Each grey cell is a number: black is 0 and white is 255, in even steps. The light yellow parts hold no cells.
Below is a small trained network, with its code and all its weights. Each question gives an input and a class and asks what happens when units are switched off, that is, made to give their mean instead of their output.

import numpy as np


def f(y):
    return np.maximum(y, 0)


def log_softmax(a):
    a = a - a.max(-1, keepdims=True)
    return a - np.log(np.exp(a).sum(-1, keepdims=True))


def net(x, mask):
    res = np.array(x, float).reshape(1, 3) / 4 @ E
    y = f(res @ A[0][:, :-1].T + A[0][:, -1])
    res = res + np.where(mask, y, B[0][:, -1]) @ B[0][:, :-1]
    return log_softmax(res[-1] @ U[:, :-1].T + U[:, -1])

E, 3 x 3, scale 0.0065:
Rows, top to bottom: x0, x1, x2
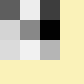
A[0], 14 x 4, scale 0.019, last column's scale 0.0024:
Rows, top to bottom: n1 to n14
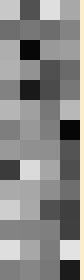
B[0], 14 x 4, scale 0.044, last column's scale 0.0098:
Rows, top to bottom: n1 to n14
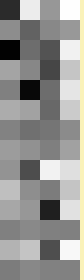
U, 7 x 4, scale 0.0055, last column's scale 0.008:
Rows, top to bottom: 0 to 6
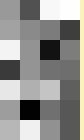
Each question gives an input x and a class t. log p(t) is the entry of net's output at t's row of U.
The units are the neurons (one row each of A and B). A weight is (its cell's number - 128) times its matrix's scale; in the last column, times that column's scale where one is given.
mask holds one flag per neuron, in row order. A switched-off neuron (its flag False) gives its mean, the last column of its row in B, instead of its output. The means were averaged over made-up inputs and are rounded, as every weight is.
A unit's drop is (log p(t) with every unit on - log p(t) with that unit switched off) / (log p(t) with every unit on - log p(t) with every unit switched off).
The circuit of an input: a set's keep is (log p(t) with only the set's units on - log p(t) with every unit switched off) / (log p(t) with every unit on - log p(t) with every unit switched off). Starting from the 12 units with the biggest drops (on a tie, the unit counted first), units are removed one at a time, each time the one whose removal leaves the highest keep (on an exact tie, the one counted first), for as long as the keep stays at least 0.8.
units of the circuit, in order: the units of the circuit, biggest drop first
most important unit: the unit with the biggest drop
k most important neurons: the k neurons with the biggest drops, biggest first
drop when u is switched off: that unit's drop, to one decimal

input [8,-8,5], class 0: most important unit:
n9
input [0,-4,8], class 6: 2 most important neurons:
n1, n5
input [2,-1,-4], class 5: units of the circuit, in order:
n1, n13
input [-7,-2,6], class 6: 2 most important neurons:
n5, n13
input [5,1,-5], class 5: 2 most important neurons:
n1, n13
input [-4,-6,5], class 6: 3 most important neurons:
n1, n5, n3
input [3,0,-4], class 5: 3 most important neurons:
n1, n13, n9
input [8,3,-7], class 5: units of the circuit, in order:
n13, n1
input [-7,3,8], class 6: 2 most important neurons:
n1, n5
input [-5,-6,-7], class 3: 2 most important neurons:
n3, n1
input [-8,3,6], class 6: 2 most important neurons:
n1, n13
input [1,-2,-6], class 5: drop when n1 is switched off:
0.2
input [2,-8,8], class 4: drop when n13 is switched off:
0.1
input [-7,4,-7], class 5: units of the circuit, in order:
n5
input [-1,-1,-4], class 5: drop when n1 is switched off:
0.5
